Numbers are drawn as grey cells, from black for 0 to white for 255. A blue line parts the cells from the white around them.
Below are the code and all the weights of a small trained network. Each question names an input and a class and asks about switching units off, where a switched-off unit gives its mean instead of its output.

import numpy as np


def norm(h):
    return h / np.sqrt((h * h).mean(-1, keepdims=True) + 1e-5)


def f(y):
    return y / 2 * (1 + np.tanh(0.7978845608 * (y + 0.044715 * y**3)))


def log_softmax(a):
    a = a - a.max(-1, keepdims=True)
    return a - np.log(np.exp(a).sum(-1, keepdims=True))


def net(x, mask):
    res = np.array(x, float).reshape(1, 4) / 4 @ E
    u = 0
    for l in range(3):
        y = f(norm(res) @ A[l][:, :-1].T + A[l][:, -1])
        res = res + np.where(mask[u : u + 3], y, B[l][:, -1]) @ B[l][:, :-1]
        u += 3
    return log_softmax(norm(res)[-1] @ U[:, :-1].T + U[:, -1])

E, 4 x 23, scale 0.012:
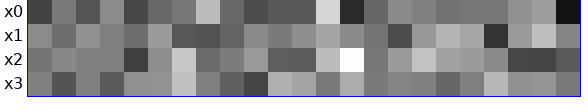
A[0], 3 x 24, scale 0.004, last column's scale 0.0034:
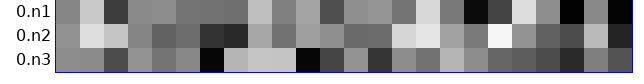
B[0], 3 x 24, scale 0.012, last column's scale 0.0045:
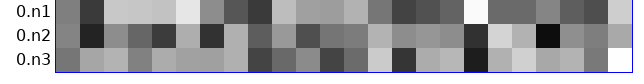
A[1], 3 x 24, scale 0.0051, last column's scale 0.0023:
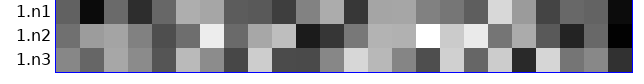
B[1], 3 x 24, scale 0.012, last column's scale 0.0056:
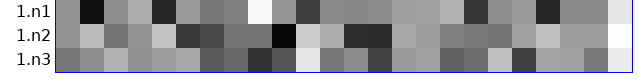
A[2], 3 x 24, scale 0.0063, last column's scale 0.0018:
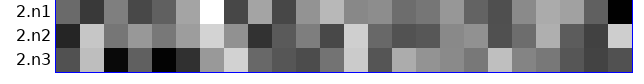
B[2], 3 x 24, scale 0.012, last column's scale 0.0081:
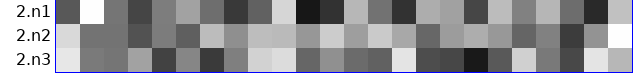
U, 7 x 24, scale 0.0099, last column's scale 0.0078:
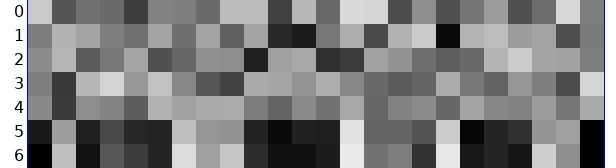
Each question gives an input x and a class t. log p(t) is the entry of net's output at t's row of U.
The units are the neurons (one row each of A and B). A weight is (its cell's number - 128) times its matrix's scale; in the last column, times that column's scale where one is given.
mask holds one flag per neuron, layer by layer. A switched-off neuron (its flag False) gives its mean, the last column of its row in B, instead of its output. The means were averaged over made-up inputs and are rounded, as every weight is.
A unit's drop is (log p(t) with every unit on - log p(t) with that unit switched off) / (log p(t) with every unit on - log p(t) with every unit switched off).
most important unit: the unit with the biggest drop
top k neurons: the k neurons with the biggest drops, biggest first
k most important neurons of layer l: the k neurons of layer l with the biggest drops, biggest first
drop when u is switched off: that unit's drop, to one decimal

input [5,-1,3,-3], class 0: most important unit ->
2.n2
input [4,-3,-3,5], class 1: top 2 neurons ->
(2.n1, 1.n2)
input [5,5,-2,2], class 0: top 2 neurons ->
(1.n2, 0.n1)
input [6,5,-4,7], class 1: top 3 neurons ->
(2.n1, 1.n2, 0.n1)
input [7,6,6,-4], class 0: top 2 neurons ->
(2.n2, 2.n3)
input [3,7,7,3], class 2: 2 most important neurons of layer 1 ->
(1.n2, 1.n3)
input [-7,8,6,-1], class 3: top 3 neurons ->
(1.n3, 2.n2, 2.n3)
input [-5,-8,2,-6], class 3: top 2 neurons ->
(0.n1, 2.n1)
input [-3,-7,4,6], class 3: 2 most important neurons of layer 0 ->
(0.n1, 0.n3)
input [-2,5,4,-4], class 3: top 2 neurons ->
(1.n3, 2.n1)
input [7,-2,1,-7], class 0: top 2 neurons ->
(2.n2, 2.n3)
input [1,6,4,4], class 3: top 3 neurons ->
(1.n3, 0.n2, 0.n3)
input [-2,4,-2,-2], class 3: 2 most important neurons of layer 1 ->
(1.n2, 1.n1)
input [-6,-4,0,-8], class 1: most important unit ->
0.n3
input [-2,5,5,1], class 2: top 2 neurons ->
(1.n2, 0.n1)
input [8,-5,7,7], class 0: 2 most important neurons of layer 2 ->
(2.n3, 2.n2)
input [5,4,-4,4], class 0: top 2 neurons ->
(1.n2, 0.n1)
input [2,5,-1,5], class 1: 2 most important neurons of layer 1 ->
(1.n1, 1.n2)
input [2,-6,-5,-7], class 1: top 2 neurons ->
(0.n3, 1.n2)
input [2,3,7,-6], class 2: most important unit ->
1.n2
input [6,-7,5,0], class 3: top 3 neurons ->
(0.n1, 1.n2, 2.n2)
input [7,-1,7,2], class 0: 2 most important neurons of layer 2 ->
(2.n3, 2.n2)
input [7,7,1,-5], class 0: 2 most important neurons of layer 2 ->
(2.n2, 2.n3)
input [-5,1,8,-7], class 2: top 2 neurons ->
(1.n2, 2.n1)
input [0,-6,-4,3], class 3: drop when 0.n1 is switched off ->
0.7
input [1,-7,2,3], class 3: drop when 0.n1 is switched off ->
1.7
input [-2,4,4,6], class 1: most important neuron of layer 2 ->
(2.n1)
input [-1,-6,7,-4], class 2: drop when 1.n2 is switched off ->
1.1
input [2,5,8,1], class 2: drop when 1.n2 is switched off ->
0.5
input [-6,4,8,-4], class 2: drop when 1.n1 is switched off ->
0.0
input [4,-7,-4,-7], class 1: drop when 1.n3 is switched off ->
0.1
